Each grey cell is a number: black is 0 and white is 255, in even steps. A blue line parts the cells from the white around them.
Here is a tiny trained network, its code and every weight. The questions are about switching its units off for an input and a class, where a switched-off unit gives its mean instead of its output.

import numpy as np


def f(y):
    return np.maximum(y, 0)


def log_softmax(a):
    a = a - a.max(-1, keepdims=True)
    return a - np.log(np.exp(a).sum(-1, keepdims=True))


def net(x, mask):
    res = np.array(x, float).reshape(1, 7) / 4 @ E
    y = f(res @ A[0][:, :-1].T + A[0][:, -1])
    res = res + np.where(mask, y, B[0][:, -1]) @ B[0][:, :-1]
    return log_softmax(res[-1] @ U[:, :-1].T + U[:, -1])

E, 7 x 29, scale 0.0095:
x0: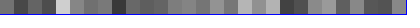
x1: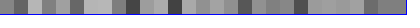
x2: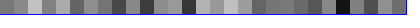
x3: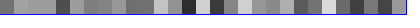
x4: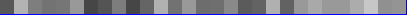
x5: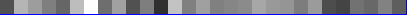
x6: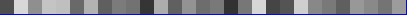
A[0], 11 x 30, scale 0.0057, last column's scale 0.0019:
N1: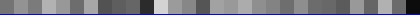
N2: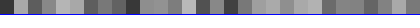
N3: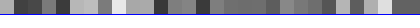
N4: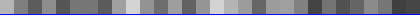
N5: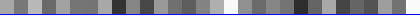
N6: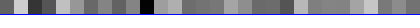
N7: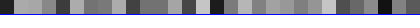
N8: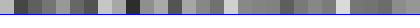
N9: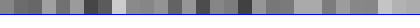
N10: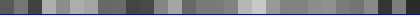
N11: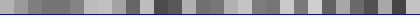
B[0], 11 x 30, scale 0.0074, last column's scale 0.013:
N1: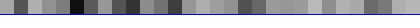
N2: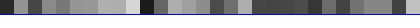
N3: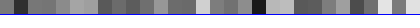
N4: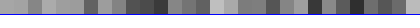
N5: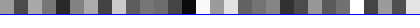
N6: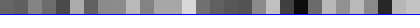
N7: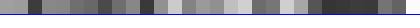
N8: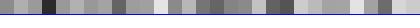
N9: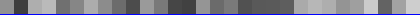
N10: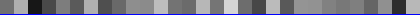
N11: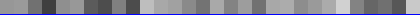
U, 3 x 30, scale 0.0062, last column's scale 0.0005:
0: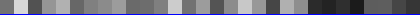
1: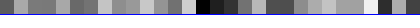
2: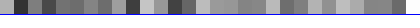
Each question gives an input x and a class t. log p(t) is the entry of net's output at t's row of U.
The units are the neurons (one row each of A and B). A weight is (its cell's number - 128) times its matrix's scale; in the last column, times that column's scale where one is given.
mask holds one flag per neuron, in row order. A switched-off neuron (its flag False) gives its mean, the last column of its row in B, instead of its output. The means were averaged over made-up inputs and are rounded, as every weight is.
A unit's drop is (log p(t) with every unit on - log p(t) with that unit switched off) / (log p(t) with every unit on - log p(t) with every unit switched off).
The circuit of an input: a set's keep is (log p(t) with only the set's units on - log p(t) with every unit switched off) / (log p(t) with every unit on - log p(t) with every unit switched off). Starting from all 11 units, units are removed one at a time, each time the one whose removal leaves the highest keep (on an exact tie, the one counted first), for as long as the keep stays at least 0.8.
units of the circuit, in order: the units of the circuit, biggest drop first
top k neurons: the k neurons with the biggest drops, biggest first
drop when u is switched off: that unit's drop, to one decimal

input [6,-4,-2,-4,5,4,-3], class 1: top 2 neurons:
N7, N5
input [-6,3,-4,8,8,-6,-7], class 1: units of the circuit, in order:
N8, N5
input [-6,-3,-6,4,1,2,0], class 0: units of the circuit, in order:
N7
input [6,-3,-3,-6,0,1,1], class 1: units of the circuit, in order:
N7, N5
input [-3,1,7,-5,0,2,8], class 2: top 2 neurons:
N1, N8
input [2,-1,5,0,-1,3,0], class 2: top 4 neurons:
N5, N2, N1, N7
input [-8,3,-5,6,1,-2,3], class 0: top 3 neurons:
N7, N5, N6
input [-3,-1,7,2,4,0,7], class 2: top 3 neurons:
N1, N6, N4
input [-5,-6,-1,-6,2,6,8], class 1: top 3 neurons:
N7, N6, N5
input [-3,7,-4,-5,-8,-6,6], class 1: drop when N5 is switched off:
0.3
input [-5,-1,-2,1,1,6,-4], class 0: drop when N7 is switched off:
0.1
